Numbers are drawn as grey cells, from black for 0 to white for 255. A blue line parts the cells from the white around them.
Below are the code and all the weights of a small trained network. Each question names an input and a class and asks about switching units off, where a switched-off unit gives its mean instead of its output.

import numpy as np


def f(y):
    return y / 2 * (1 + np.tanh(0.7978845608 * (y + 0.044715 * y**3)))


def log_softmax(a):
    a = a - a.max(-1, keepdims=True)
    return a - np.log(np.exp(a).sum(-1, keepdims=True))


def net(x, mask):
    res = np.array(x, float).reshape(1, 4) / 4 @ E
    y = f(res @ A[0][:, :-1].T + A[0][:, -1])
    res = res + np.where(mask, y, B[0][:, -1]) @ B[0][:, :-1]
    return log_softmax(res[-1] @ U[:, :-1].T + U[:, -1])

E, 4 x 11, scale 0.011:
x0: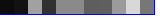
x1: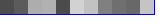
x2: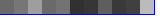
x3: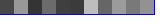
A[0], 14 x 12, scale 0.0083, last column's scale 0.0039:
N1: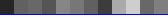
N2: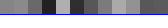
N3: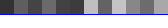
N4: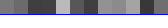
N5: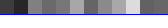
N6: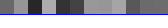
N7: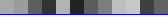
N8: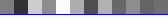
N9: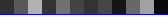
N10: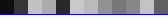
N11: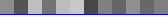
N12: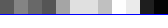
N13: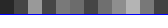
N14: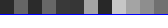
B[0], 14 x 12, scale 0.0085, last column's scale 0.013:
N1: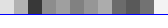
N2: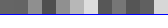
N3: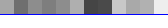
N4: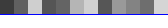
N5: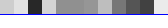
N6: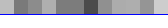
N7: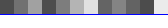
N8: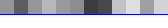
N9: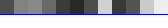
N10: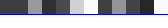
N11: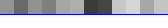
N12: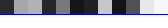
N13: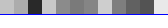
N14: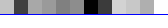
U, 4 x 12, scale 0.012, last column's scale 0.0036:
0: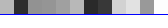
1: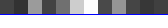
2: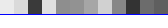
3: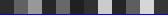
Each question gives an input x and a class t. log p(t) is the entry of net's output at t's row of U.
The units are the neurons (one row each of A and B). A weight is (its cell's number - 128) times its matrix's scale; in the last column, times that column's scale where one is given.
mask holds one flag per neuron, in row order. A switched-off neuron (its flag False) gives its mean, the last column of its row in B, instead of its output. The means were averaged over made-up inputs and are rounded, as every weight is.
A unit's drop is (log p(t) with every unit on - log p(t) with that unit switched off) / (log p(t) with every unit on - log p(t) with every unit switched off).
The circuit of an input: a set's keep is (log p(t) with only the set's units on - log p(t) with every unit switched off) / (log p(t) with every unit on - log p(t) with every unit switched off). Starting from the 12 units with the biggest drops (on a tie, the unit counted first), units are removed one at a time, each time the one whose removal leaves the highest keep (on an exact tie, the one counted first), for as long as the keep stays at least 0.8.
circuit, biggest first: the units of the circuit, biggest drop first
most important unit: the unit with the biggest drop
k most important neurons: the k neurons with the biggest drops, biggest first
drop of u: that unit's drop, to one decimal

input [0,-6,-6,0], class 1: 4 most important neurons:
N7; N9; N4; N2
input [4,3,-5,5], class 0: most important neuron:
N14
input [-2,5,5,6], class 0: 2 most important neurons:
N12; N14
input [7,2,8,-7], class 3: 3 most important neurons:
N9; N14; N3
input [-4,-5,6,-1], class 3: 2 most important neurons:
N10; N5
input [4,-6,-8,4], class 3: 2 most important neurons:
N12; N10
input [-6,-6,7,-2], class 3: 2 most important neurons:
N10; N5
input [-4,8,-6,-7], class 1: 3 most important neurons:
N10; N14; N3
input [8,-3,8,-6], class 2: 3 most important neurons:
N13; N5; N12
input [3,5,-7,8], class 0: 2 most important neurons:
N14; N3
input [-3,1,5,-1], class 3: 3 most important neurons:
N5; N13; N1
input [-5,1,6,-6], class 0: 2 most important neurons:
N12; N5
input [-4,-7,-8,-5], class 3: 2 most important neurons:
N12; N10
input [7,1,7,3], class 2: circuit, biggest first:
N13
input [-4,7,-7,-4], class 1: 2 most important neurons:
N10; N9
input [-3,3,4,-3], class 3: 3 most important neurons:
N5; N14; N13
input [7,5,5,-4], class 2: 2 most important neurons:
N13; N5
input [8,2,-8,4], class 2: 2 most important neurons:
N5; N1
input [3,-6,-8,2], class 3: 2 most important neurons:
N12; N10
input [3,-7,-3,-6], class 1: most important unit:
N7
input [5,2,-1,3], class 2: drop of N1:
0.1
